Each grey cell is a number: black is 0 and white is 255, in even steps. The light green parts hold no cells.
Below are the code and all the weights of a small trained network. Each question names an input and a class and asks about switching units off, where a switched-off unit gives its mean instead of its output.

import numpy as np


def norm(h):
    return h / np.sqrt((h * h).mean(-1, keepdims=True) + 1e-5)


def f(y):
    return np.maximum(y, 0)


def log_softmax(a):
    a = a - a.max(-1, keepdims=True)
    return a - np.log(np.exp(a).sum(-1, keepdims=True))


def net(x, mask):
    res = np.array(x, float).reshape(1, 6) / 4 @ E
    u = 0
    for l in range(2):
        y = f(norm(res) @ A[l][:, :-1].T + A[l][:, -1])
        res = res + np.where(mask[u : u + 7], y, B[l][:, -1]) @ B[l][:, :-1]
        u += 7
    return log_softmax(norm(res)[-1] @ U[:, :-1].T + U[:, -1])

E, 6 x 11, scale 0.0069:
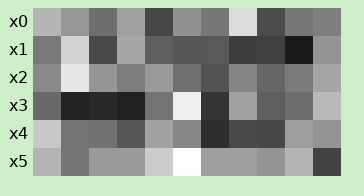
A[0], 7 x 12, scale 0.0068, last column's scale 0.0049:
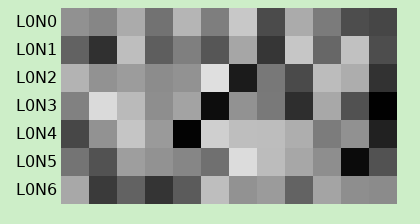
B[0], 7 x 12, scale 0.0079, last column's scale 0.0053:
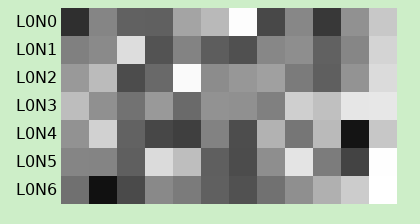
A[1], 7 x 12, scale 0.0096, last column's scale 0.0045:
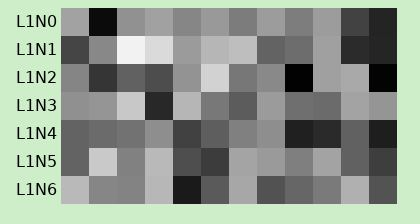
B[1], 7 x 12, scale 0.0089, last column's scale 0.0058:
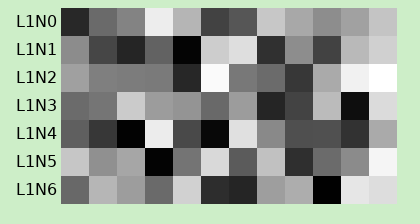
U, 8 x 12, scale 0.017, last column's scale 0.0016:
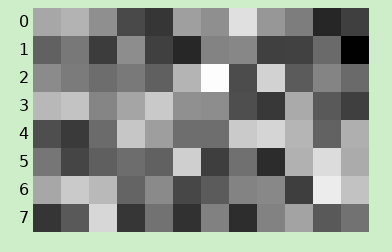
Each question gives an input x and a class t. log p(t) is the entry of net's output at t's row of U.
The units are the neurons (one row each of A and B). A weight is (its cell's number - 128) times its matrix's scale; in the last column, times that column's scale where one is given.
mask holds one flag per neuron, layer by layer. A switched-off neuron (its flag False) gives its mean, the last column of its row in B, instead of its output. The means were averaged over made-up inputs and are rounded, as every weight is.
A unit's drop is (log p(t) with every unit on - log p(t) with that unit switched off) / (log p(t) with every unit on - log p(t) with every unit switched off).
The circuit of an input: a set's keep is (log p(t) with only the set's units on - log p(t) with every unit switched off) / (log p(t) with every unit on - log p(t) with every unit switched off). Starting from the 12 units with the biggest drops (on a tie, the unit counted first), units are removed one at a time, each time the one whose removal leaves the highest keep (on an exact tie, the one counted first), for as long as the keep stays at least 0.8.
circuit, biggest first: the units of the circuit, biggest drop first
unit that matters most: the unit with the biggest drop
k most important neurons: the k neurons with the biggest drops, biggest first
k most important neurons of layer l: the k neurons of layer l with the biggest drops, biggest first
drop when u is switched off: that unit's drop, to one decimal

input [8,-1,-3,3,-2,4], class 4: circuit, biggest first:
(L1N0)
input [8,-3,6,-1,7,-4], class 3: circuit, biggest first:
(L0N2; L1N3)
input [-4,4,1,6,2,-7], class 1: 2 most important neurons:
(L1N4; L0N3)
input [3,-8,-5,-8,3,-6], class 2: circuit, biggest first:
(L0N6; L1N1)
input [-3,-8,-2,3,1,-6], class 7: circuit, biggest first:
(L0N1; L1N3)
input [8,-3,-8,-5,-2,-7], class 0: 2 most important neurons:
(L1N5; L0N4)
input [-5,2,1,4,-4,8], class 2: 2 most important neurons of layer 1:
(L1N5; L1N6)
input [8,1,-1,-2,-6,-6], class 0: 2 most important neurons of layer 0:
(L0N4; L0N6)
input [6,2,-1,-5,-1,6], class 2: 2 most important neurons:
(L1N1; L0N0)
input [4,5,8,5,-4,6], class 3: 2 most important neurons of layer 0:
(L0N2; L0N6)
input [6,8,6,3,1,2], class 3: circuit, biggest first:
(L0N2; L0N6; L1N3; L1N6)
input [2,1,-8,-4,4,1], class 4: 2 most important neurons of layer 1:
(L1N0; L1N2)
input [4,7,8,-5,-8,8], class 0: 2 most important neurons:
(L1N5; L0N6)
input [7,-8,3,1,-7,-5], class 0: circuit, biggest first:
(L0N4)
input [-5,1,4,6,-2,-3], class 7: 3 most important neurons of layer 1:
(L1N3; L1N5; L1N1)
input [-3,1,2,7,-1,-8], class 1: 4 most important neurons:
(L1N4; L0N3; L1N5; L0N2)
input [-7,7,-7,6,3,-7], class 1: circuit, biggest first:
(L1N4; L0N3)
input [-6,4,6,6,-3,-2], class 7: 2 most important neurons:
(L1N3; L0N6)
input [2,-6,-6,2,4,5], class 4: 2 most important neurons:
(L1N0; L0N5)
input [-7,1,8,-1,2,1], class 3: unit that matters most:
L1N3
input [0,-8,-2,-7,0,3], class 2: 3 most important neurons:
(L1N1; L0N0; L0N6)
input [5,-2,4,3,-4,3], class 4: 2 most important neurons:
(L0N6; L1N5)
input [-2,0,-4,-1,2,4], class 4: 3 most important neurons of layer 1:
(L1N0; L1N2; L1N5)
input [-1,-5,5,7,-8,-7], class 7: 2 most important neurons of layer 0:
(L0N1; L0N5)
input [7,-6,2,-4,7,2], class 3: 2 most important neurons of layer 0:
(L0N2; L0N5)
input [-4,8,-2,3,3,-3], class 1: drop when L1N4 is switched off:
0.4
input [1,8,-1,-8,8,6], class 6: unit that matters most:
L1N6
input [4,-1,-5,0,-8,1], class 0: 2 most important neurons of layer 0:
(L0N4; L0N6)
